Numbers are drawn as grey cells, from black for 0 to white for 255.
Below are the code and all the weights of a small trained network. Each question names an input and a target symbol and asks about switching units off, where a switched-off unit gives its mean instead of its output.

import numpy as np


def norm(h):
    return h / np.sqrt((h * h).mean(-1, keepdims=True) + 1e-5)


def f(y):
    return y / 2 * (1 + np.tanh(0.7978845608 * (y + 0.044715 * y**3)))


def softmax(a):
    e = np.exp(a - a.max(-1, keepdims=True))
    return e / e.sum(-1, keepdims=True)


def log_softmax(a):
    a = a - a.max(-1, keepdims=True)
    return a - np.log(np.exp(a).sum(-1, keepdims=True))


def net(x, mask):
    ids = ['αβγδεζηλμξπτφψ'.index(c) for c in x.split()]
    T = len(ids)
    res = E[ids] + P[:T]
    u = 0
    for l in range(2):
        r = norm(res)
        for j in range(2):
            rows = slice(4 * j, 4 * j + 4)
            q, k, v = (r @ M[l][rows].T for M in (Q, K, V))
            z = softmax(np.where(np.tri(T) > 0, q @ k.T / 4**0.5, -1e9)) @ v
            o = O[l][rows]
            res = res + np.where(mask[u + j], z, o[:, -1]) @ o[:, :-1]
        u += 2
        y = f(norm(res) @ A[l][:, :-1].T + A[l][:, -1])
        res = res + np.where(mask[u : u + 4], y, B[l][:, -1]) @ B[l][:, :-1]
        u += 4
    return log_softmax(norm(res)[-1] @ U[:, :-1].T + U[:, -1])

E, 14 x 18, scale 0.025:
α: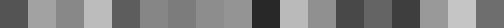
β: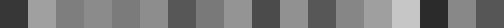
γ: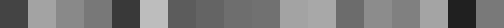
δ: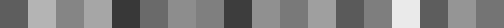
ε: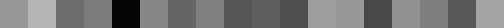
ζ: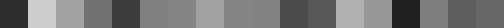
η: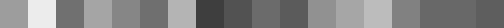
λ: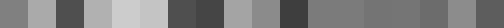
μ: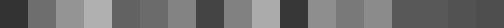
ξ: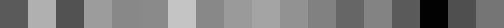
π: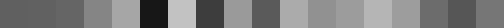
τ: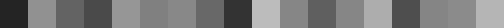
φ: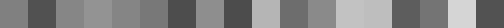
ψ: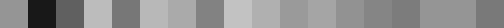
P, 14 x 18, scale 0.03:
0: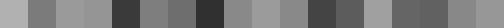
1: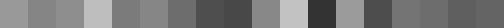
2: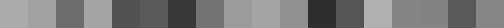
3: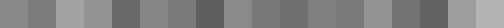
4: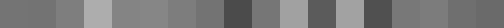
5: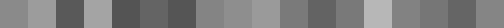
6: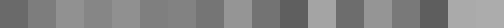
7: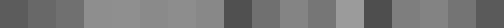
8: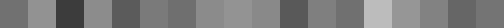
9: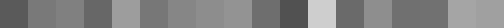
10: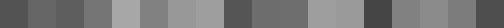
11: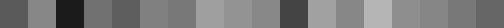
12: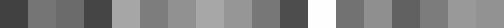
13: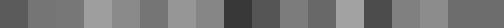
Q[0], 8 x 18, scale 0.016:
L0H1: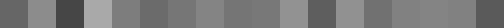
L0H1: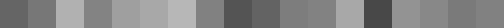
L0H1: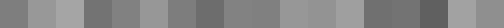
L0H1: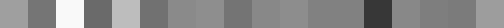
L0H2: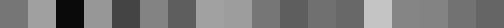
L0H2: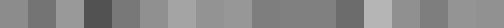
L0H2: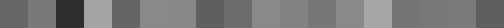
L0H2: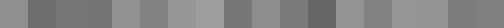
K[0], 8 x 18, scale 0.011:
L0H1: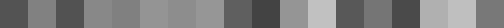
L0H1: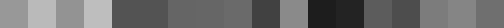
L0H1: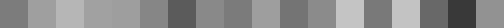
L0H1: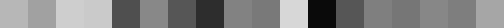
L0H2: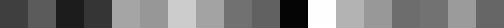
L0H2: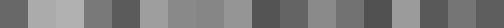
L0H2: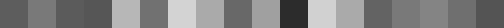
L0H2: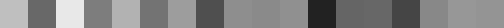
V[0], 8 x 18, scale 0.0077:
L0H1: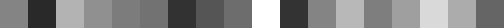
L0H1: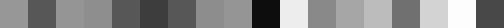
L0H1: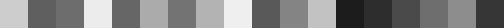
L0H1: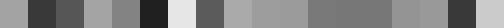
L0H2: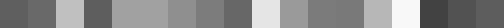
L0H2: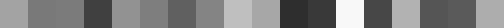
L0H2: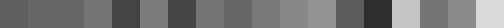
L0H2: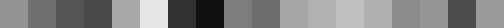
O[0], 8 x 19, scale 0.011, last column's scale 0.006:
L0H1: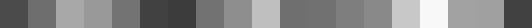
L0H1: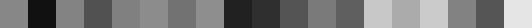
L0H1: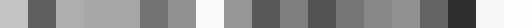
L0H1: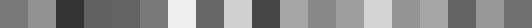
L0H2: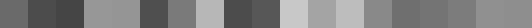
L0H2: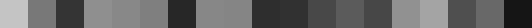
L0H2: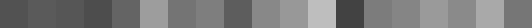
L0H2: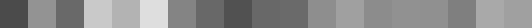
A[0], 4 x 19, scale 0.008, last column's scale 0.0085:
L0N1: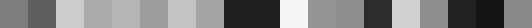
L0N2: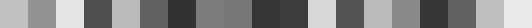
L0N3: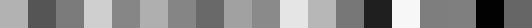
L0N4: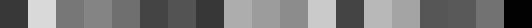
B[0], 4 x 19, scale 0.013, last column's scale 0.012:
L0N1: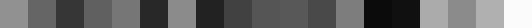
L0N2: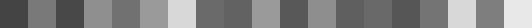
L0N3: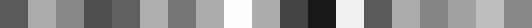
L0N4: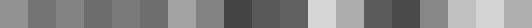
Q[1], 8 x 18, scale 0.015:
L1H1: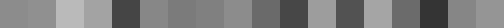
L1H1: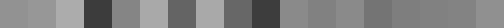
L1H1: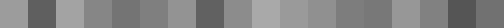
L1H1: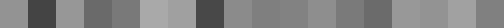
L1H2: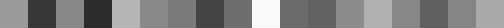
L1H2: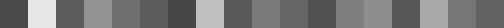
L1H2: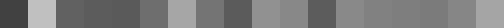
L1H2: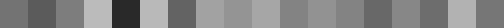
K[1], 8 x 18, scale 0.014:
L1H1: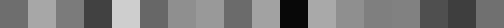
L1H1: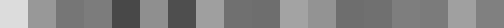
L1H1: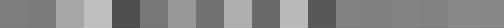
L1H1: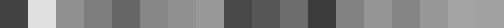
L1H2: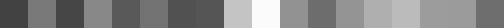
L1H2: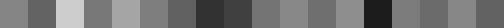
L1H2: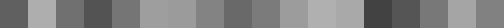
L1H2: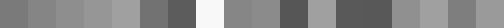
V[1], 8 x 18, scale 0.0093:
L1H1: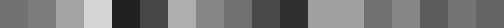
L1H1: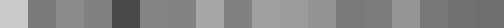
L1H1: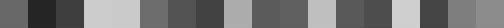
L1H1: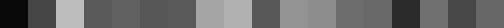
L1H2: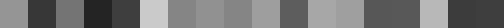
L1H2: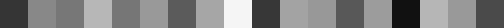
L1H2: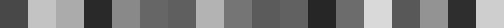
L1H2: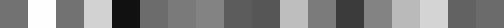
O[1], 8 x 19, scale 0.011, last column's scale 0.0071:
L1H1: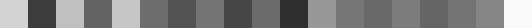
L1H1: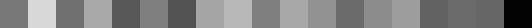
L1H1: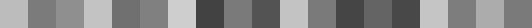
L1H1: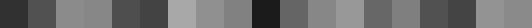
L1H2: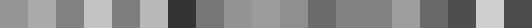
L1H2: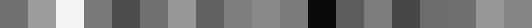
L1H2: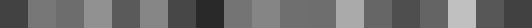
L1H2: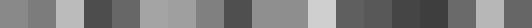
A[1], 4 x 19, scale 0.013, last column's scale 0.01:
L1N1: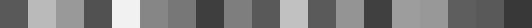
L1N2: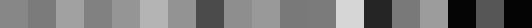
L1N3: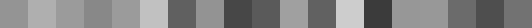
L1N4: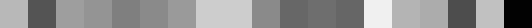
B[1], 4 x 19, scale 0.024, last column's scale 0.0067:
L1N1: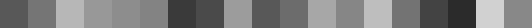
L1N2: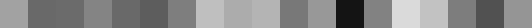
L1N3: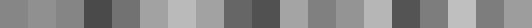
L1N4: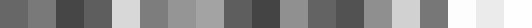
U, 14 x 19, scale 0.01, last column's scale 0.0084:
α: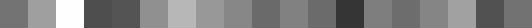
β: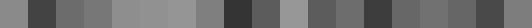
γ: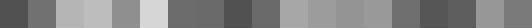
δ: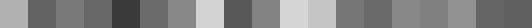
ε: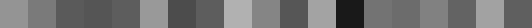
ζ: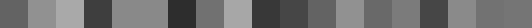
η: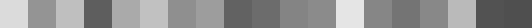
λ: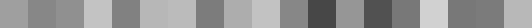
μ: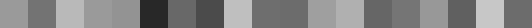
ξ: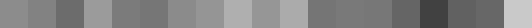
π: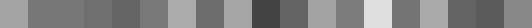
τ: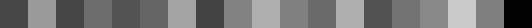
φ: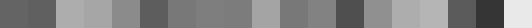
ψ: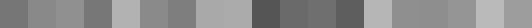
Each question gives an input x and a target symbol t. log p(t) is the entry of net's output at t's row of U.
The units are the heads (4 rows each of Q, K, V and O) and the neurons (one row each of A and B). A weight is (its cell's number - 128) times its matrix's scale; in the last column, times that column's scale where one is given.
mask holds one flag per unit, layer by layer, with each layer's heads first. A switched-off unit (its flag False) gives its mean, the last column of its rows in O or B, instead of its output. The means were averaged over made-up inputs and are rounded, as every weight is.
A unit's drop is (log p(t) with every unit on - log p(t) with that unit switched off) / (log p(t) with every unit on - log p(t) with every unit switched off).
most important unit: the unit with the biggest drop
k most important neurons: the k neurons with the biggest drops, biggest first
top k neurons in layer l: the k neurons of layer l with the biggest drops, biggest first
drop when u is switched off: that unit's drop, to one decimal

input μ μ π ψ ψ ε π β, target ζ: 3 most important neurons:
[L1N1 L0N3 L0N1]
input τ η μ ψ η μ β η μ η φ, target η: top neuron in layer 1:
[L1N3]
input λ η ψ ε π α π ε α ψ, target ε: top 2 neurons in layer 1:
[L1N4 L1N3]
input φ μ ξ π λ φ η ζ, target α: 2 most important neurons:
[L1N3 L1N2]
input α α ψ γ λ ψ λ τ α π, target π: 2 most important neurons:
[L1N4 L0N1]
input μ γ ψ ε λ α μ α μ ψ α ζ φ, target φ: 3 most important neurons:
[L0N4 L1N4 L0N1]
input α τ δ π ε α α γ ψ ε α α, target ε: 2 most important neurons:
[L1N4 L0N1]
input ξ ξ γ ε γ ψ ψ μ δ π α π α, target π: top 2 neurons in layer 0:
[L0N1 L0N2]
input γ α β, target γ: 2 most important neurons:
[L0N1 L1N4]
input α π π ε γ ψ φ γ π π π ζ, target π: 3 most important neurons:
[L0N1 L0N2 L1N4]
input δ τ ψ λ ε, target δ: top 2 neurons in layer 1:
[L1N2 L1N3]
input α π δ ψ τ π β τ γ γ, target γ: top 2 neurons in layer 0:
[L0N1 L0N2]
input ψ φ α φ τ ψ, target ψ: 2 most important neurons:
[L1N4 L0N1]
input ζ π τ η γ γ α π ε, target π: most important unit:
L0H1
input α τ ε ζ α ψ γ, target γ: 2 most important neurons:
[L1N4 L0N1]
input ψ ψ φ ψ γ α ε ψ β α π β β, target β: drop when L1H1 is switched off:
0.2
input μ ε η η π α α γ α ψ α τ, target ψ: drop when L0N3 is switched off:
0.0
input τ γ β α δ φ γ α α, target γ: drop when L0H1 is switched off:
0.1
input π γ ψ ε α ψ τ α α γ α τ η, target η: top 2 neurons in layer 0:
[L0N1 L0N4]
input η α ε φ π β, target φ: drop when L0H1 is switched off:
0.7
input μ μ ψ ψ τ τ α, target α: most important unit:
L1H2
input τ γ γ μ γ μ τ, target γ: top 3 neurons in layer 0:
[L0N1 L0N2 L0N3]
